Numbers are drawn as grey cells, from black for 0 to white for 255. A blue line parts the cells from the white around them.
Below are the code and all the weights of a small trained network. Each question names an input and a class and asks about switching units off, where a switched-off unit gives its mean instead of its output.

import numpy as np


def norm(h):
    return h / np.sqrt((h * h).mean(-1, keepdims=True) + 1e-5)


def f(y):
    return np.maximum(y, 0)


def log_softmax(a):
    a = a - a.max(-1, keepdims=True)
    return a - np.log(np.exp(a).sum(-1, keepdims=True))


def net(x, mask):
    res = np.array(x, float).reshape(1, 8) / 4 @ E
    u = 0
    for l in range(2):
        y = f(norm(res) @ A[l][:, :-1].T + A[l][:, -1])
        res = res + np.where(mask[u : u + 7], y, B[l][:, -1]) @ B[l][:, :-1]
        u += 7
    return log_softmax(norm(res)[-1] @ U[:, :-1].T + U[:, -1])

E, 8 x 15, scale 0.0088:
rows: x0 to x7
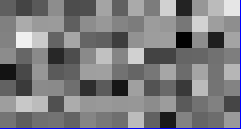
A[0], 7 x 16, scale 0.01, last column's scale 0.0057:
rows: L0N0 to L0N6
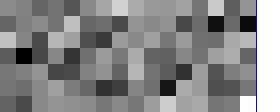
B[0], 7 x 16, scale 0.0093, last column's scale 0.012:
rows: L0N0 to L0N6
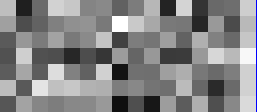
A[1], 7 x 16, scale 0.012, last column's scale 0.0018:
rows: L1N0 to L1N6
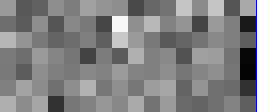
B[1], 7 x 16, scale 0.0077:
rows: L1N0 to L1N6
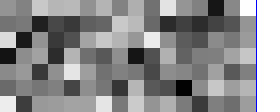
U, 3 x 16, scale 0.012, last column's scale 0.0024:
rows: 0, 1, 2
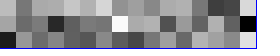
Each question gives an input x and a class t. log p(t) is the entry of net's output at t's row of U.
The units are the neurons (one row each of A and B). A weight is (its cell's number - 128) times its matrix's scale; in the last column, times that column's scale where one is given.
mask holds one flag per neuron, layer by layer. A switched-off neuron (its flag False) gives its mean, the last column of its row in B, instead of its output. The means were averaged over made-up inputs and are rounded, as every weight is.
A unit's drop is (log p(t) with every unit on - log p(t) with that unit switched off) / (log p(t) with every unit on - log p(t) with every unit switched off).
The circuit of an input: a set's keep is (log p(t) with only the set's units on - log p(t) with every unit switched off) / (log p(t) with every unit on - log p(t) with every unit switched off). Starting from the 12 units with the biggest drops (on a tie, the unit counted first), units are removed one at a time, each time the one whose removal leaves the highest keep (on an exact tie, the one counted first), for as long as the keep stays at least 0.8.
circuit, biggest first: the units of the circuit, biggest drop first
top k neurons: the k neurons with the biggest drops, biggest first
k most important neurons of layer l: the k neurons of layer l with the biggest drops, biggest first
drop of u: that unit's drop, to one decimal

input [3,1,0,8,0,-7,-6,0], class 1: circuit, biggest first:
L0N3, L0N6
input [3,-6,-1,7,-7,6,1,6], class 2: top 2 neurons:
L0N4, L0N3
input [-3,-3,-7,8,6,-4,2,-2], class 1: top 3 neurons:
L0N4, L0N3, L1N1
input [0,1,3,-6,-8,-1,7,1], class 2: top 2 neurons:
L0N2, L0N5
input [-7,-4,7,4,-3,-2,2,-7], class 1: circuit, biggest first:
L0N1, L0N6, L1N1
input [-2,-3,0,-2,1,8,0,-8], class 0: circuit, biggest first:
L0N3
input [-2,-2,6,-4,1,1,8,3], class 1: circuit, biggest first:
L0N1, L1N1
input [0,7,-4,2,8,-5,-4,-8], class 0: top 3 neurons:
L0N0, L1N0, L0N3
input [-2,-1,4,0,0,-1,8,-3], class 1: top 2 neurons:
L0N1, L0N6
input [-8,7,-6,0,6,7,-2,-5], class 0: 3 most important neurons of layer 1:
L1N0, L1N3, L1N5
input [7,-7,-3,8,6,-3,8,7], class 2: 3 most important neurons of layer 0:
L0N4, L0N1, L0N3
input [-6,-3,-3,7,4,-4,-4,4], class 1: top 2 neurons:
L0N3, L0N6
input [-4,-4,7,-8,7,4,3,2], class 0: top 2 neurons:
L0N3, L0N1
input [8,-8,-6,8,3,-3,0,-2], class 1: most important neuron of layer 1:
L1N2
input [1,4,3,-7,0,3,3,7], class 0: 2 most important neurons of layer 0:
L0N3, L0N5
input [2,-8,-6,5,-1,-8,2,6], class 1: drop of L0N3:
0.1
